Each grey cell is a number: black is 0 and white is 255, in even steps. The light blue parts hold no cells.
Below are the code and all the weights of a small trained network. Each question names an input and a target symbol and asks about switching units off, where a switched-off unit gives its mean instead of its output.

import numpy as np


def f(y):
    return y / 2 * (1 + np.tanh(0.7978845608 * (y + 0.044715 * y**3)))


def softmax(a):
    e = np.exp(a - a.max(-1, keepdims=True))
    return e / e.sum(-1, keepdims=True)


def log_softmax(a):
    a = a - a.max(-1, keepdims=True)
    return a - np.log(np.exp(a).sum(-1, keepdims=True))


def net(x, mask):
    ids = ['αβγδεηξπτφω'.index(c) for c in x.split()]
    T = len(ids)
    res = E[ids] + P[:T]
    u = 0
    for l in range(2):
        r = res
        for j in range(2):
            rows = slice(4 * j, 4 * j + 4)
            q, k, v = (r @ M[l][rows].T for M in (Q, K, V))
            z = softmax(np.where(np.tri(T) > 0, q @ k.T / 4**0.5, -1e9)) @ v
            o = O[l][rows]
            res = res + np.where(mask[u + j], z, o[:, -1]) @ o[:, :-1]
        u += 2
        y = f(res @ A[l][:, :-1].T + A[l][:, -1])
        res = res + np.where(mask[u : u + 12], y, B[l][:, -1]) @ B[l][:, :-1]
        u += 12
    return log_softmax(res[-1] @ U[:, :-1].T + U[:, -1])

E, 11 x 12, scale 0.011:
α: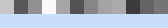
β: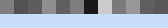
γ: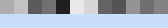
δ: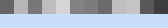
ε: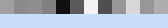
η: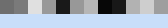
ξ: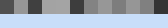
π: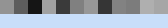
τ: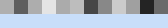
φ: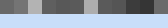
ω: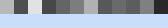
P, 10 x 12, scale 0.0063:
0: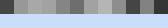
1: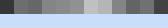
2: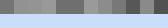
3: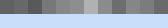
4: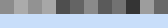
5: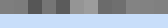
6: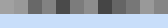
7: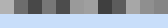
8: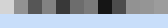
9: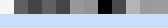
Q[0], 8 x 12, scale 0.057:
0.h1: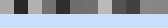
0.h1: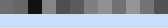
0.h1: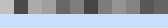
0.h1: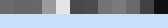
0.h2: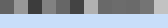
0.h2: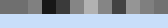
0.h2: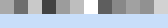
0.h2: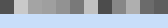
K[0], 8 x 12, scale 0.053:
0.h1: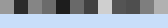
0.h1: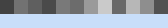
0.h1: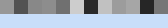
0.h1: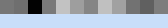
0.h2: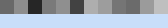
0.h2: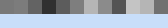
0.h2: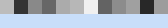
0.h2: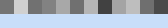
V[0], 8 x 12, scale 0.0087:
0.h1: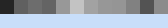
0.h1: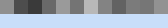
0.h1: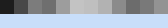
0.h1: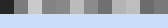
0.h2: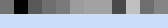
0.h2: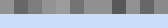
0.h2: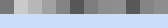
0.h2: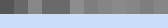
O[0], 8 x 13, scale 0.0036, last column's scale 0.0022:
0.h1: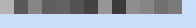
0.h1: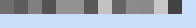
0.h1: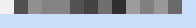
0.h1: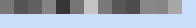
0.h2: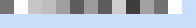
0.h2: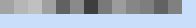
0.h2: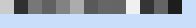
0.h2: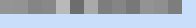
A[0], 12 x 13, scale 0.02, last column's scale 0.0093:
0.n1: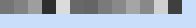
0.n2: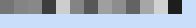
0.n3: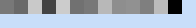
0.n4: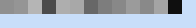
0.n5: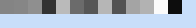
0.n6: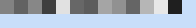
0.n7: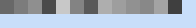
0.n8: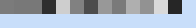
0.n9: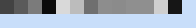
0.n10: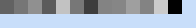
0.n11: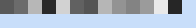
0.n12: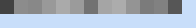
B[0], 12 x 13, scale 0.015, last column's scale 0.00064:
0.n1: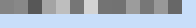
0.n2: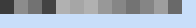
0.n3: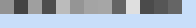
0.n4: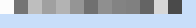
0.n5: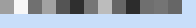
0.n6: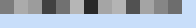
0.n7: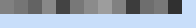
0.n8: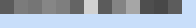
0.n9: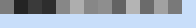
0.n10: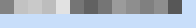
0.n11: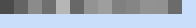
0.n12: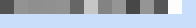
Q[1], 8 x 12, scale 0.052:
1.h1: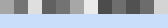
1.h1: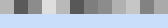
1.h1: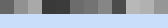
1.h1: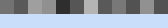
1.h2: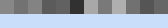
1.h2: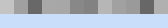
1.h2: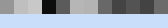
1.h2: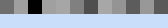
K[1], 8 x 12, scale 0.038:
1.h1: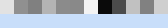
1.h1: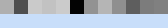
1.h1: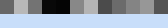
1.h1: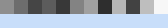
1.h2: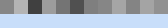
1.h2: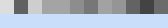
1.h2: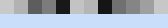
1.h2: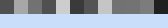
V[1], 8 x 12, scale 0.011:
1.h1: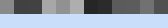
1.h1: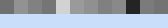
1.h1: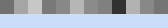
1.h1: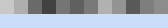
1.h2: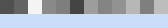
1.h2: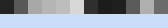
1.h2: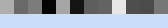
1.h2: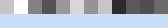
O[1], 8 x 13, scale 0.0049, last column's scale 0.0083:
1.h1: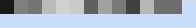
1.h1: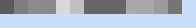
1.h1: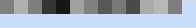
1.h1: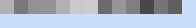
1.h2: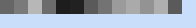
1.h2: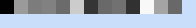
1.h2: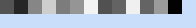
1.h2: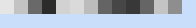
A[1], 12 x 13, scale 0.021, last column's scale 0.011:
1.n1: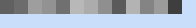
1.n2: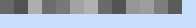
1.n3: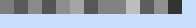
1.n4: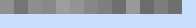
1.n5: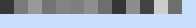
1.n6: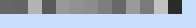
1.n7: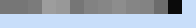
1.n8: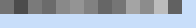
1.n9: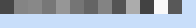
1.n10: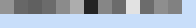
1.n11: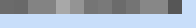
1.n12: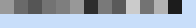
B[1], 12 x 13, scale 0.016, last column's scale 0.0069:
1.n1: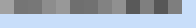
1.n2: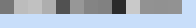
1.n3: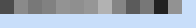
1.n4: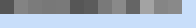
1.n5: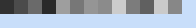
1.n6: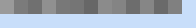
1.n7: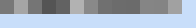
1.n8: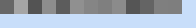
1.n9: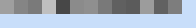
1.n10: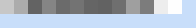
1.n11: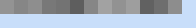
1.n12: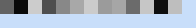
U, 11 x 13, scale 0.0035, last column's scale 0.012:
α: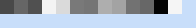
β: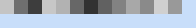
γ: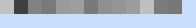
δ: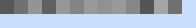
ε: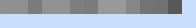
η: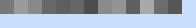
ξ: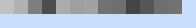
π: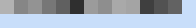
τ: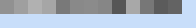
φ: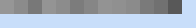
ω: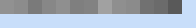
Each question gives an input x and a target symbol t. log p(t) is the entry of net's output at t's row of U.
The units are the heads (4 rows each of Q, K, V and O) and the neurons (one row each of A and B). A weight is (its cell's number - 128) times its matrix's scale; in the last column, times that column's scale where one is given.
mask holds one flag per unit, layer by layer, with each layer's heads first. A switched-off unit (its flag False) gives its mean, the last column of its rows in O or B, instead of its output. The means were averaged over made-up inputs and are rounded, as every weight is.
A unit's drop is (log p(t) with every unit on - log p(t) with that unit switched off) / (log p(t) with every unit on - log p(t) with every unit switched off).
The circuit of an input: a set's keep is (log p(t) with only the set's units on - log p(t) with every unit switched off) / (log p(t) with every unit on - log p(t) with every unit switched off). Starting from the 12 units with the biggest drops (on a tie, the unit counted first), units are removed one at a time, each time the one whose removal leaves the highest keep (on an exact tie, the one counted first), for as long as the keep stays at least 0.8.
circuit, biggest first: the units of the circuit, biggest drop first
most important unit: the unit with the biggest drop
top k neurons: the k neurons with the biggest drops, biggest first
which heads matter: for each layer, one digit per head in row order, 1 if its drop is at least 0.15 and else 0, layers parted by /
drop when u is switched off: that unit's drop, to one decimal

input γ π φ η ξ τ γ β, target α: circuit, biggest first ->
0.h2, 1.n10, 1.h1
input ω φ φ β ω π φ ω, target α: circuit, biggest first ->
1.h1, 1.h2
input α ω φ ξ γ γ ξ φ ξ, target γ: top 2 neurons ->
1.n12, 1.n10
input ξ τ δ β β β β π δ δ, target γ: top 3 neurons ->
1.n12, 0.n12, 1.n10
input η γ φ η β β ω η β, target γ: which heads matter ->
10 / 00
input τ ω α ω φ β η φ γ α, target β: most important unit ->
0.h2
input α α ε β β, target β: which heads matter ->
00 / 10
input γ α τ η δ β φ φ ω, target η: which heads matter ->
00 / 11
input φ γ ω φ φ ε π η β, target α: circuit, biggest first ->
0.h1, 0.n12, 1.n10, 1.h1
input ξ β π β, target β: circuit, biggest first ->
0.h1, 1.n10
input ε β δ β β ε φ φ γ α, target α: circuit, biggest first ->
1.h1, 1.n10
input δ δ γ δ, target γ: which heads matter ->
11 / 10
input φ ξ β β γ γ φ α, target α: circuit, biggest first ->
1.n10, 1.h1
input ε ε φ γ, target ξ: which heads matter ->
00 / 01
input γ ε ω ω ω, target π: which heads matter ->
00 / 11
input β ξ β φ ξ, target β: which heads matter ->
01 / 00
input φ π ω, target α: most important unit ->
1.n10
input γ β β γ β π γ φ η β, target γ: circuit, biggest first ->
1.n12, 1.n10, 0.h2, 0.n12
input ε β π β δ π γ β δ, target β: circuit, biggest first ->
1.n10, 0.h2
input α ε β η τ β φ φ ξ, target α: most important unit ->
0.h1
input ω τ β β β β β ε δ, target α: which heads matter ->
10 / 00
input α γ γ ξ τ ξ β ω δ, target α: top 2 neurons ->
0.n12, 1.n10
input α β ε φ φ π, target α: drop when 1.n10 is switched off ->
0.5
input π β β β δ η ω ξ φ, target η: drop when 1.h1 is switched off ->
0.2
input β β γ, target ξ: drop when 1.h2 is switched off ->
0.9
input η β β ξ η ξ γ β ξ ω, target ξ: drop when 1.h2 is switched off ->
1.0
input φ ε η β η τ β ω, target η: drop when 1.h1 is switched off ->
0.2
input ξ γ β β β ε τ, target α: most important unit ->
0.h1
